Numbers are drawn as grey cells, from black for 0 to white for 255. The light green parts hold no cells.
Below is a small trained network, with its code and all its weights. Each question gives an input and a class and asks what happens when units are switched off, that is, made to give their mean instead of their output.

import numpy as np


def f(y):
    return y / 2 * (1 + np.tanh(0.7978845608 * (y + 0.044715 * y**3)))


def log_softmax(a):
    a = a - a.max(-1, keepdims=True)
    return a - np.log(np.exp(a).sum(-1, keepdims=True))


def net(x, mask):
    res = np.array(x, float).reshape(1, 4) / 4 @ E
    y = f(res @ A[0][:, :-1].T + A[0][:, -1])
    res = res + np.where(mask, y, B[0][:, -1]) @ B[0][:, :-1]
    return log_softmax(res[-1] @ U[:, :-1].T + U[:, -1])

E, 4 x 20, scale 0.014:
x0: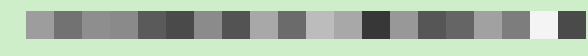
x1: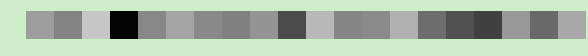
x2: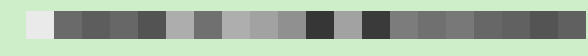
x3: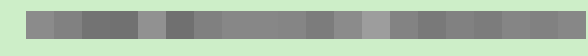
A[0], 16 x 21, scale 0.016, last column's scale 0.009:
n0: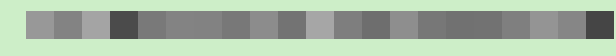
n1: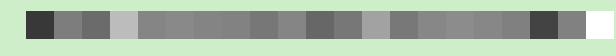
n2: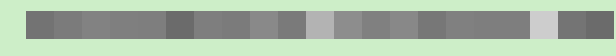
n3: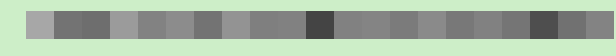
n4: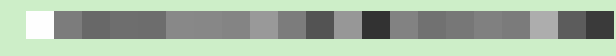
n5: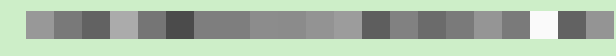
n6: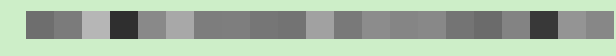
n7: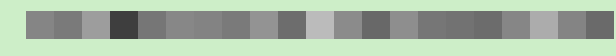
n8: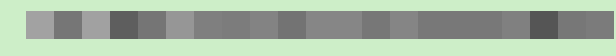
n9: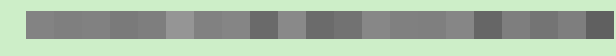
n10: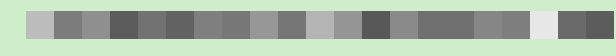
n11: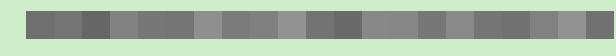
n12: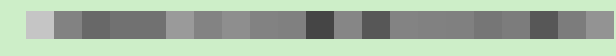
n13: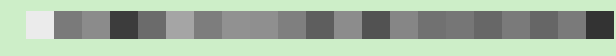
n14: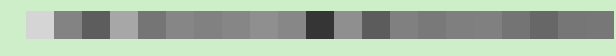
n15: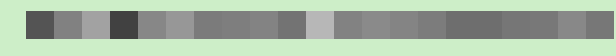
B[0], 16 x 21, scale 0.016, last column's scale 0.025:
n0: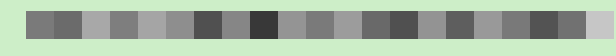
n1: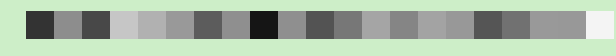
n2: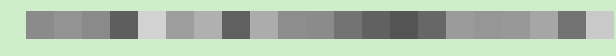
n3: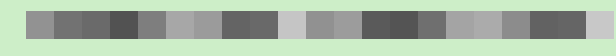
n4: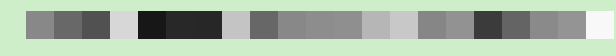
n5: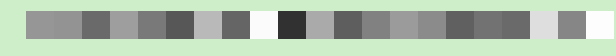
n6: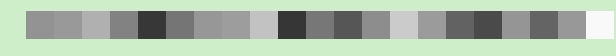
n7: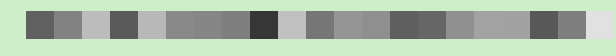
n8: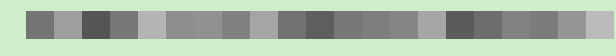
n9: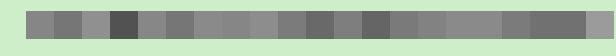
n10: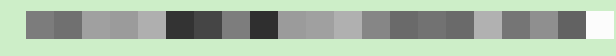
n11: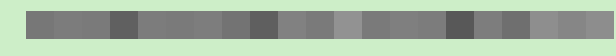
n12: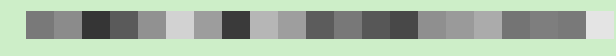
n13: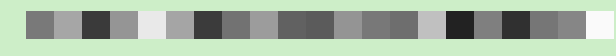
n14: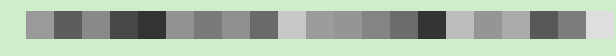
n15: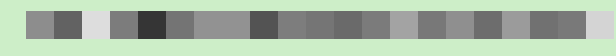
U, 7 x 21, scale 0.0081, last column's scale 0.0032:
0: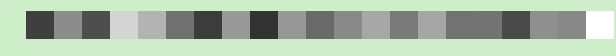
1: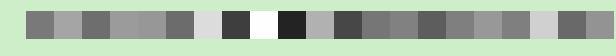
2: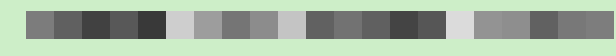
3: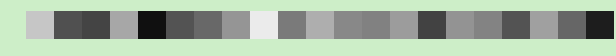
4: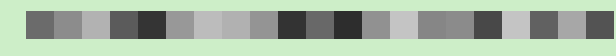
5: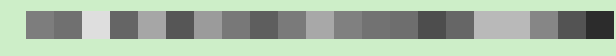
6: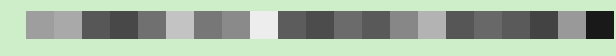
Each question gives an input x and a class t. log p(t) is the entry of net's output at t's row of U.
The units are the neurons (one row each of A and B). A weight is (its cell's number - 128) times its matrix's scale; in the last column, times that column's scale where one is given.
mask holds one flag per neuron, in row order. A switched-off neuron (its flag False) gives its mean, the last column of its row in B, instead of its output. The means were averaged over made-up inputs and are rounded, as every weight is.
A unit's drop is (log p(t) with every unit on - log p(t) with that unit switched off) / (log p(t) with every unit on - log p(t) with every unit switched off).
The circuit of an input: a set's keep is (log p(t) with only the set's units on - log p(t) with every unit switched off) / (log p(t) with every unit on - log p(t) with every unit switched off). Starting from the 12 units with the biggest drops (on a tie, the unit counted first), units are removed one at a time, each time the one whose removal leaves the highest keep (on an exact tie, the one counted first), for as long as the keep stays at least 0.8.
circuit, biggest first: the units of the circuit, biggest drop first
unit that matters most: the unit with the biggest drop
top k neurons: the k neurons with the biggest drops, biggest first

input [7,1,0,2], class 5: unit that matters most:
n10
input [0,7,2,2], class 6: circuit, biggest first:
n6; n13
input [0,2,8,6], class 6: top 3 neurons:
n13; n12; n1
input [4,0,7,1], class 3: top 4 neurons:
n1; n14; n4; n5
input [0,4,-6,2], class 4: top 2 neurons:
n10; n6
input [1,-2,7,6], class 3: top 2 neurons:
n4; n7
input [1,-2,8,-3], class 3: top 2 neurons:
n4; n7
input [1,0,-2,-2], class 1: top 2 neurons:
n4; n1
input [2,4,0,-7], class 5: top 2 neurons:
n1; n4
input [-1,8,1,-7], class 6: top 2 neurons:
n13; n8
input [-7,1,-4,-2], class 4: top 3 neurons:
n6; n13; n10
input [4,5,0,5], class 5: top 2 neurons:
n1; n7
